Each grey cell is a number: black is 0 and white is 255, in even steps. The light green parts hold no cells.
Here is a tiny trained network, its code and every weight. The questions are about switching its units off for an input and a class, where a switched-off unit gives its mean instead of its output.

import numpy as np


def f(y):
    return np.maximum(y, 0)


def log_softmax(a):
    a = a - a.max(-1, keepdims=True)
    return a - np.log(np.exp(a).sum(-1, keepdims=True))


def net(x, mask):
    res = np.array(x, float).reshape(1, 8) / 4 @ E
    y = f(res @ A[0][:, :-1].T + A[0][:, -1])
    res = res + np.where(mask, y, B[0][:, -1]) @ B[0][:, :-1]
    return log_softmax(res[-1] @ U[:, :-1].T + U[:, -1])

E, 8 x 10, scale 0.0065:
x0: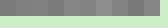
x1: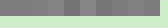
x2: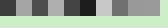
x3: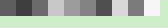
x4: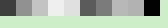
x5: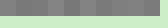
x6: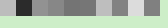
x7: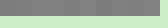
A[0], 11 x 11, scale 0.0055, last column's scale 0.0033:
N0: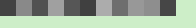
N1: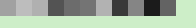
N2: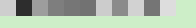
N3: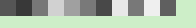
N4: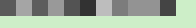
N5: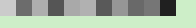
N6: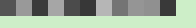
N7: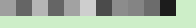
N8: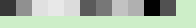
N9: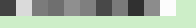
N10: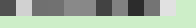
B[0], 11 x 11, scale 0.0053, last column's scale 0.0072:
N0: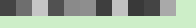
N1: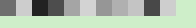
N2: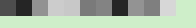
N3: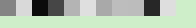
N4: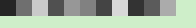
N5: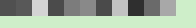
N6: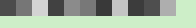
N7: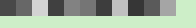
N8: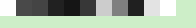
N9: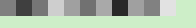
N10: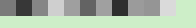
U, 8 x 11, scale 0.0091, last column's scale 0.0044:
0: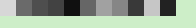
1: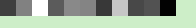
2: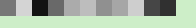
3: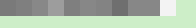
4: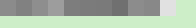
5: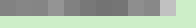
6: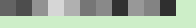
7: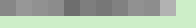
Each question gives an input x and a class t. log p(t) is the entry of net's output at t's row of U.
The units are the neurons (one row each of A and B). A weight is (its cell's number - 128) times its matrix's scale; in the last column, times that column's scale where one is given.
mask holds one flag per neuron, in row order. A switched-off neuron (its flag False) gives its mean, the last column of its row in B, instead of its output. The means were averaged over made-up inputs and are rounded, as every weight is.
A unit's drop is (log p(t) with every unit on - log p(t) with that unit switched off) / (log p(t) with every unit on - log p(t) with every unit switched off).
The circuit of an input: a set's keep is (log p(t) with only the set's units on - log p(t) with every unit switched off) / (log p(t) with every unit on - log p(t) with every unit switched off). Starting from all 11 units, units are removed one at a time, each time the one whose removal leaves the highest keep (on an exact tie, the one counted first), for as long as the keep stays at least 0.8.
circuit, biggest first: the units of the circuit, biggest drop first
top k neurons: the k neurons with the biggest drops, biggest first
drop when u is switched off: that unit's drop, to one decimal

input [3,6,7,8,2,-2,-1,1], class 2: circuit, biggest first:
N3
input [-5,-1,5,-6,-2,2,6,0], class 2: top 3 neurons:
N1, N8, N10
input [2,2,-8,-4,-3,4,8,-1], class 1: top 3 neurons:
N5, N7, N8
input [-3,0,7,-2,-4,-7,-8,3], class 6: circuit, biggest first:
N9, N10
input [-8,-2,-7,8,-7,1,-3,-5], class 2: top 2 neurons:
N3, N8
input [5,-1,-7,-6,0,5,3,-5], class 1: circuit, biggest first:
N5, N7
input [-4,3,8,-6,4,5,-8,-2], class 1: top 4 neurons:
N4, N6, N0, N3
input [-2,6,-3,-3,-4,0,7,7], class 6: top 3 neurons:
N2, N8, N3
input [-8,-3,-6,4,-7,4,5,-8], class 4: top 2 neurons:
N8, N2
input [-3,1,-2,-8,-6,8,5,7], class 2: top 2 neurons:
N1, N8
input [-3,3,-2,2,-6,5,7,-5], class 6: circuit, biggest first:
N8, N2
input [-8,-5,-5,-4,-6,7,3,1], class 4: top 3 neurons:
N8, N2, N3
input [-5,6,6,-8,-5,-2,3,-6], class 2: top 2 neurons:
N1, N8
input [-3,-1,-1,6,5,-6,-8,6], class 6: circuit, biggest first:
N9
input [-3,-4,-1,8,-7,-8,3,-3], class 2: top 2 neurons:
N3, N8
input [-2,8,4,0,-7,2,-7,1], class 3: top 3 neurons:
N8, N9, N10
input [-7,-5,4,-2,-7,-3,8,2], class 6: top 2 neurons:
N2, N8
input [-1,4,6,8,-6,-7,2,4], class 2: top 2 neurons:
N3, N8
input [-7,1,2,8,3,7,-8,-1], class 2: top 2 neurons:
N3, N2
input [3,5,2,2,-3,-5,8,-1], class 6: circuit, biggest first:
N2
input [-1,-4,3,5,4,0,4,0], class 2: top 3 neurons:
N3, N10, N9
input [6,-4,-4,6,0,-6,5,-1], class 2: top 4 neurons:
N3, N8, N10, N9
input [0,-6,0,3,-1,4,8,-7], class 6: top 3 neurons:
N2, N8, N1
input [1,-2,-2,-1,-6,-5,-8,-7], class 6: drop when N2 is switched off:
-0.1
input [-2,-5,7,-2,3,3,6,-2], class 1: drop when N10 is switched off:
0.1
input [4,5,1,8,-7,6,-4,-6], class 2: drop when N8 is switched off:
0.4
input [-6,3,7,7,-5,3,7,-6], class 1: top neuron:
N6
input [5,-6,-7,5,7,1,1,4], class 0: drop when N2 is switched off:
0.0
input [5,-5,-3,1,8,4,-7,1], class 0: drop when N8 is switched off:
0.9
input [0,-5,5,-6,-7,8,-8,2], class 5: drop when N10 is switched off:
0.1
